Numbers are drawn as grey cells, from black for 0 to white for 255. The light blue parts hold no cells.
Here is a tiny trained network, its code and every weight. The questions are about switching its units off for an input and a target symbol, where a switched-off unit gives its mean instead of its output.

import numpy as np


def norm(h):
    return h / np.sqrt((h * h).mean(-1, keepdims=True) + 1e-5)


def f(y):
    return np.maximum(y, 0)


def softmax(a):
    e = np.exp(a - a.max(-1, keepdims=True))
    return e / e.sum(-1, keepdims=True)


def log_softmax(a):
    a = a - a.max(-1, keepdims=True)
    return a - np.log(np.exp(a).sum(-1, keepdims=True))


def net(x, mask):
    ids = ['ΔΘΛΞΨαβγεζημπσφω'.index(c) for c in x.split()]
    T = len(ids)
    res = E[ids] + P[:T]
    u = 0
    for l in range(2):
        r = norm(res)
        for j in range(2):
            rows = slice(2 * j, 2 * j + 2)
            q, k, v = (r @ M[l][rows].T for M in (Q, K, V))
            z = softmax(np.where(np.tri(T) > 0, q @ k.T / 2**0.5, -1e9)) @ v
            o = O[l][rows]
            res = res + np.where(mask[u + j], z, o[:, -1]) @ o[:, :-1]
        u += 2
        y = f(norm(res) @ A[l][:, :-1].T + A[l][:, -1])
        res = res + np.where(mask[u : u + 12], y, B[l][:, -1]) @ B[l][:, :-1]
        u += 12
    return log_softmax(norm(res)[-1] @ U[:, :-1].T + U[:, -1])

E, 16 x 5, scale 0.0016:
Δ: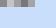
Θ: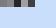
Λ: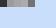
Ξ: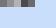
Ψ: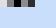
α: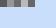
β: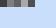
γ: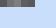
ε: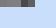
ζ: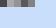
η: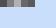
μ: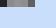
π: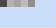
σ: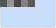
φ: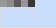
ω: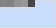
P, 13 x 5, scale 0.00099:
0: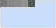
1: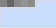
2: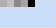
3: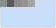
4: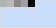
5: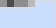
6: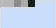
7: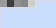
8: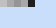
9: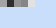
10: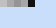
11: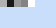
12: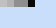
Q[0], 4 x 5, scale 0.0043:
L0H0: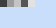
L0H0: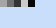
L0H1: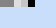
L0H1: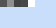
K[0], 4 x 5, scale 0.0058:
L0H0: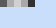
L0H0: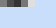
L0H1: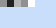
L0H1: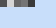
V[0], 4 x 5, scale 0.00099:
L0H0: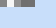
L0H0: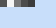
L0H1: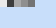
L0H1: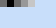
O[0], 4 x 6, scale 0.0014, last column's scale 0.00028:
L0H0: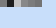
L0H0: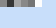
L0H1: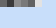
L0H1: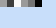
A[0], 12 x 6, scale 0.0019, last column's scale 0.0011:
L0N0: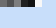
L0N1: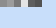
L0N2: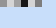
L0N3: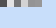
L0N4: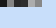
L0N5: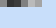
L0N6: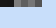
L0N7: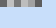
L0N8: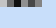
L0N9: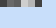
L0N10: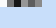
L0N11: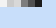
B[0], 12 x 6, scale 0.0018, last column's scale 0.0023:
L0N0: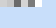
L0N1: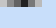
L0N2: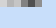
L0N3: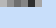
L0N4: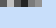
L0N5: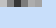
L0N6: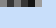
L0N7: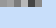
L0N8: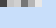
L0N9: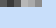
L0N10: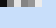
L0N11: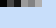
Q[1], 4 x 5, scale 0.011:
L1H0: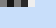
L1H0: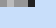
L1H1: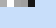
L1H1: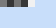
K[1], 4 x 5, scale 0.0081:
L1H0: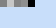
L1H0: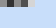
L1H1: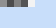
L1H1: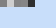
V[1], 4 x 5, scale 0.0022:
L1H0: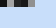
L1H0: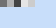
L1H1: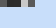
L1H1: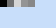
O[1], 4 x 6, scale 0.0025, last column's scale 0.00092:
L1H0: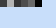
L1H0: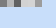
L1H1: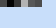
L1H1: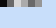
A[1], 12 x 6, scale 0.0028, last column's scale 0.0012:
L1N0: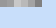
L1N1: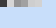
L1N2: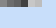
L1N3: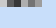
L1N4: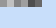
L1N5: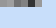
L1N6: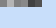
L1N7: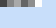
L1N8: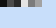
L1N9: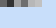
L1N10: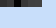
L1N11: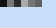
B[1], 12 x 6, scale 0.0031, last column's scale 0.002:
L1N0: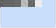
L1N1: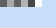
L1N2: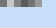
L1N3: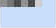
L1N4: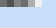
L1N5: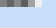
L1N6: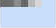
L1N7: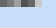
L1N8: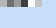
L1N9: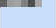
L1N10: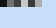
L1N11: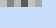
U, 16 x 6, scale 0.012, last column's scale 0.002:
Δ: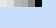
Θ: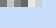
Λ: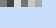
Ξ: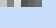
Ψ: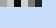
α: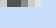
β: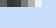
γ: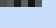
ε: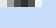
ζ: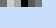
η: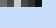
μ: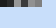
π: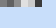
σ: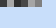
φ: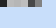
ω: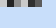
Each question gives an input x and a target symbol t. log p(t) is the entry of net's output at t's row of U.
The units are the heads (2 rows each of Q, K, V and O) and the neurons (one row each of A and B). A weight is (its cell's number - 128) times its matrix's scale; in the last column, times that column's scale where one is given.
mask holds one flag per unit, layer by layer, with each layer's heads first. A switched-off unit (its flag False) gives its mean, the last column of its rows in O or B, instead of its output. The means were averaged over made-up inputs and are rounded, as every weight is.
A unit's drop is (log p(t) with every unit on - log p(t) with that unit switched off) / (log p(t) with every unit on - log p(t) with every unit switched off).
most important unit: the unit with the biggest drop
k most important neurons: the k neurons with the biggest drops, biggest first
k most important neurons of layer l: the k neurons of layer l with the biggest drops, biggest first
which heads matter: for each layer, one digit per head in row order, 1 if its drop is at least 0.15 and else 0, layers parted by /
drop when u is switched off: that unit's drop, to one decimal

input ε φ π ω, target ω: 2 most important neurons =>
[L0N10; L0N8]
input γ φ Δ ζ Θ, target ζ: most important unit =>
L1H0
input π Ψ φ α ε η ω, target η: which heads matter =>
00 / 10
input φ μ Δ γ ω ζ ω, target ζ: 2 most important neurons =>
[L0N0; L0N2]
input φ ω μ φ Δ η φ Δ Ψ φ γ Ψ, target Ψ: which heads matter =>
00 / 00
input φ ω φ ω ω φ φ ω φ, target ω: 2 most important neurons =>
[L0N10; L0N8]
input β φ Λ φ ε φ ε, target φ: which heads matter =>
00 / 01
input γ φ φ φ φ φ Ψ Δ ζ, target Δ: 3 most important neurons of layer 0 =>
[L0N10; L0N2; L0N8]
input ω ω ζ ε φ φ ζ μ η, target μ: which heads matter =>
00 / 11
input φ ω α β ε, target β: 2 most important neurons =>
[L1N8; L1N10]
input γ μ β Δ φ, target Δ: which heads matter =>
00 / 11
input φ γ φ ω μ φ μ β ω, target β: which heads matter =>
00 / 01
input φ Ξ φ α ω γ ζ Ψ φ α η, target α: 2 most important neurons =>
[L1N8; L0N10]
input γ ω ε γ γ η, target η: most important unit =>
L0N11
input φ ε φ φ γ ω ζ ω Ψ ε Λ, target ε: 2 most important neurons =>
[L0N10; L0N8]
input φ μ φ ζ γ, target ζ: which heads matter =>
00 / 11
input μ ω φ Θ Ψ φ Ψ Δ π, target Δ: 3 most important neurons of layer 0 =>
[L0N10; L0N2; L0N8]
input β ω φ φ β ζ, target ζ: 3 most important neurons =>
[L0N2; L0N4; L0N10]
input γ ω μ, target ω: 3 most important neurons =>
[L0N0; L0N10; L0N8]
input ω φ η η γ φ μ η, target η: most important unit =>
L0N6
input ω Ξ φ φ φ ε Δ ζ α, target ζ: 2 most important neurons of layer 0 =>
[L0N0; L0N2]
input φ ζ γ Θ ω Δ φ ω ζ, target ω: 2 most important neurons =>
[L0N2; L0N10]
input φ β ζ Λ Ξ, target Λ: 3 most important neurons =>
[L1N8; L0N8; L0N10]
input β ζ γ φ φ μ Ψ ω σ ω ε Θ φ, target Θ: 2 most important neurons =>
[L1N8; L0N10]
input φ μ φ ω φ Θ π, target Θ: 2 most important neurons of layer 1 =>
[L1N8; L1N11]
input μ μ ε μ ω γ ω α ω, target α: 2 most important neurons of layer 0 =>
[L0N9; L0N0]
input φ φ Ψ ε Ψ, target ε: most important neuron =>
[L0N0]
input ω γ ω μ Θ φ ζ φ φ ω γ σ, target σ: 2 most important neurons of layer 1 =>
[L1N10; L1N2]
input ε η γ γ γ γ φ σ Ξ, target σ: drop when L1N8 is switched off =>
0.1
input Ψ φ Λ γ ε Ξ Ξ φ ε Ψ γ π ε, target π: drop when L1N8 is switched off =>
0.1
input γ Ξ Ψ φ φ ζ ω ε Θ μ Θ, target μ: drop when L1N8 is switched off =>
0.2
